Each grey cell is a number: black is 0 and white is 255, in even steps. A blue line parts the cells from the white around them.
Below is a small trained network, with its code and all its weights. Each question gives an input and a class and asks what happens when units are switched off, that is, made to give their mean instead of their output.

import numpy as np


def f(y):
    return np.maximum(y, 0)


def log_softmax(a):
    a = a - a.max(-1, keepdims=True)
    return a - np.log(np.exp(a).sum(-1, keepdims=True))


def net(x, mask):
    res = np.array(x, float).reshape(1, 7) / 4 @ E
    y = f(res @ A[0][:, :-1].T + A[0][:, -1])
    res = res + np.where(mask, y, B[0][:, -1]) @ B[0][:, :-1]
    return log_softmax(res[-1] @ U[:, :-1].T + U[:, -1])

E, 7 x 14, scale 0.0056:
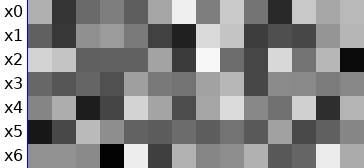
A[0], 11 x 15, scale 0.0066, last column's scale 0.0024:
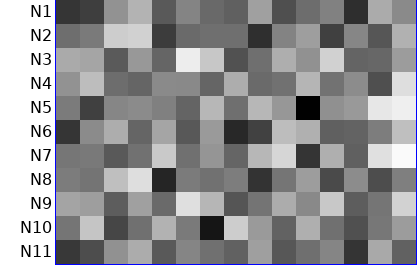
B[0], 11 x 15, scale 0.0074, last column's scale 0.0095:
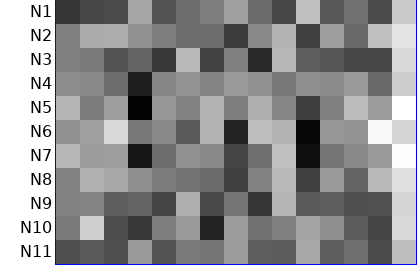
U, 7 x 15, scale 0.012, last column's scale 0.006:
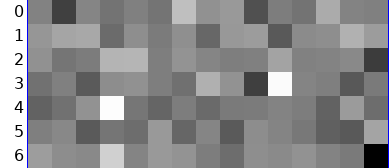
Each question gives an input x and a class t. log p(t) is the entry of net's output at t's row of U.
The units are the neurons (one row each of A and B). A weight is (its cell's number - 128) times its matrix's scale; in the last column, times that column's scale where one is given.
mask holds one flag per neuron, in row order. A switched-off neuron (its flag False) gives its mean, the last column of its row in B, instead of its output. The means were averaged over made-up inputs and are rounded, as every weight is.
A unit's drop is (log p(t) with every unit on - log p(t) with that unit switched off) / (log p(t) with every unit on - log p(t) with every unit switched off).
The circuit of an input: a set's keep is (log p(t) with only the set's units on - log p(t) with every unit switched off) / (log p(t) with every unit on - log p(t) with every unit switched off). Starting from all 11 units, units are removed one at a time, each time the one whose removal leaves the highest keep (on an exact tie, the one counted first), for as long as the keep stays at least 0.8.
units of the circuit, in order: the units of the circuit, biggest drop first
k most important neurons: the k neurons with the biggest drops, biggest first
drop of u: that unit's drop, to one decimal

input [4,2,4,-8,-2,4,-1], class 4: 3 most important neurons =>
[N5; N7; N6]
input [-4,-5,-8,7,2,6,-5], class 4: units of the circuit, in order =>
[N1; N6; N11]
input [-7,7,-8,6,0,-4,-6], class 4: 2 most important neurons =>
[N4; N3]
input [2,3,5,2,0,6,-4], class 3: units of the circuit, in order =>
[N7; N6; N3]
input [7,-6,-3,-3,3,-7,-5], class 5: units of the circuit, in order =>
[N3]
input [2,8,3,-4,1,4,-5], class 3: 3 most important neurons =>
[N6; N7; N1]
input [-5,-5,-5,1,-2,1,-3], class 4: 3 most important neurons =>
[N5; N7; N4]
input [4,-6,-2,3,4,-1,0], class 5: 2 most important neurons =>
[N3; N6]
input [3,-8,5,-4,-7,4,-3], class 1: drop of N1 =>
0.2
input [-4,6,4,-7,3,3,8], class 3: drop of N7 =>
0.2
